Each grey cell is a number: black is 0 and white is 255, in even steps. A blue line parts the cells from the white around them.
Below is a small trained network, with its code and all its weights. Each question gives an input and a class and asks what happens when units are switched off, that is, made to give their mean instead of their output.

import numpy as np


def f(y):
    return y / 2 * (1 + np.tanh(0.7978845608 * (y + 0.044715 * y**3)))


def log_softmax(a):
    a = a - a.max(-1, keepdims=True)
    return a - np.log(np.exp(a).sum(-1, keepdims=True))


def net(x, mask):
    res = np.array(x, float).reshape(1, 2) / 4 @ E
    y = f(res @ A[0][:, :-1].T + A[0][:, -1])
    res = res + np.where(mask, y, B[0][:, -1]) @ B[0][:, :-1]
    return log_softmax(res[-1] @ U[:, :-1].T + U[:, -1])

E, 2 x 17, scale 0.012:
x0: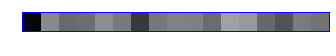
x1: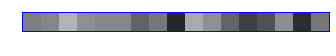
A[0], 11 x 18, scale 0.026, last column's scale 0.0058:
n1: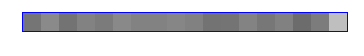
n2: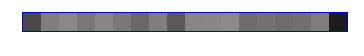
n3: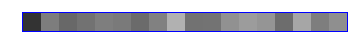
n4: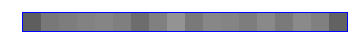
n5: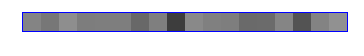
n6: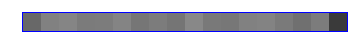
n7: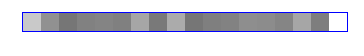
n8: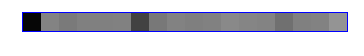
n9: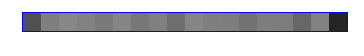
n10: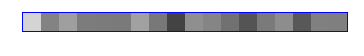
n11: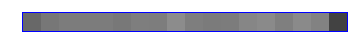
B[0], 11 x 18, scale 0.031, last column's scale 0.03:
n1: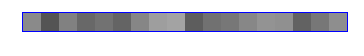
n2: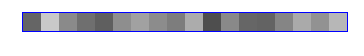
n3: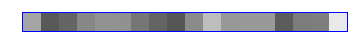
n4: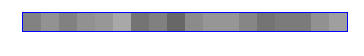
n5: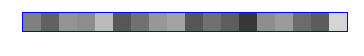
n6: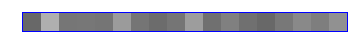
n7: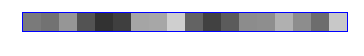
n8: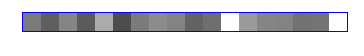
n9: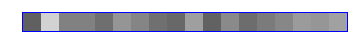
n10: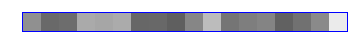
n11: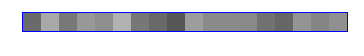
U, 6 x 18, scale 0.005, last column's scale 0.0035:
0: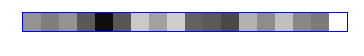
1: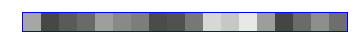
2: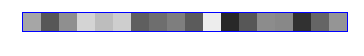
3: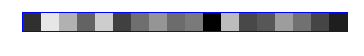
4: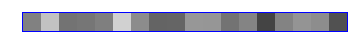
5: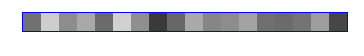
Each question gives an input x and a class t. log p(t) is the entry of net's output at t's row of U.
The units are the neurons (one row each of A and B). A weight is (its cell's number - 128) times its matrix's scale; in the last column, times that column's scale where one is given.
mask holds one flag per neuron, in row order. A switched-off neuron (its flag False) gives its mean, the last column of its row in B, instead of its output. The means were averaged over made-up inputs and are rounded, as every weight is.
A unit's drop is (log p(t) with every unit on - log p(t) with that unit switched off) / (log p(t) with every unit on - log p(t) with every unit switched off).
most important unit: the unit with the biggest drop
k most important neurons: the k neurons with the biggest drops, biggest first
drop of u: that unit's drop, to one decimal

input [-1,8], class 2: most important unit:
n10
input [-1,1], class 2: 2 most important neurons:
(n8 n7)
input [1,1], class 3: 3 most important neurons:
(n3 n10 n7)
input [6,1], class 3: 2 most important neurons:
(n10 n2)
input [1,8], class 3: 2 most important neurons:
(n2 n3)
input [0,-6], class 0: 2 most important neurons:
(n7 n10)
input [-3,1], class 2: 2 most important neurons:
(n8 n10)
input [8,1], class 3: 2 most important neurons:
(n2 n10)
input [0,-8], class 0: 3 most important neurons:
(n7 n10 n8)
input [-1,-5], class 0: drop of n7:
0.3
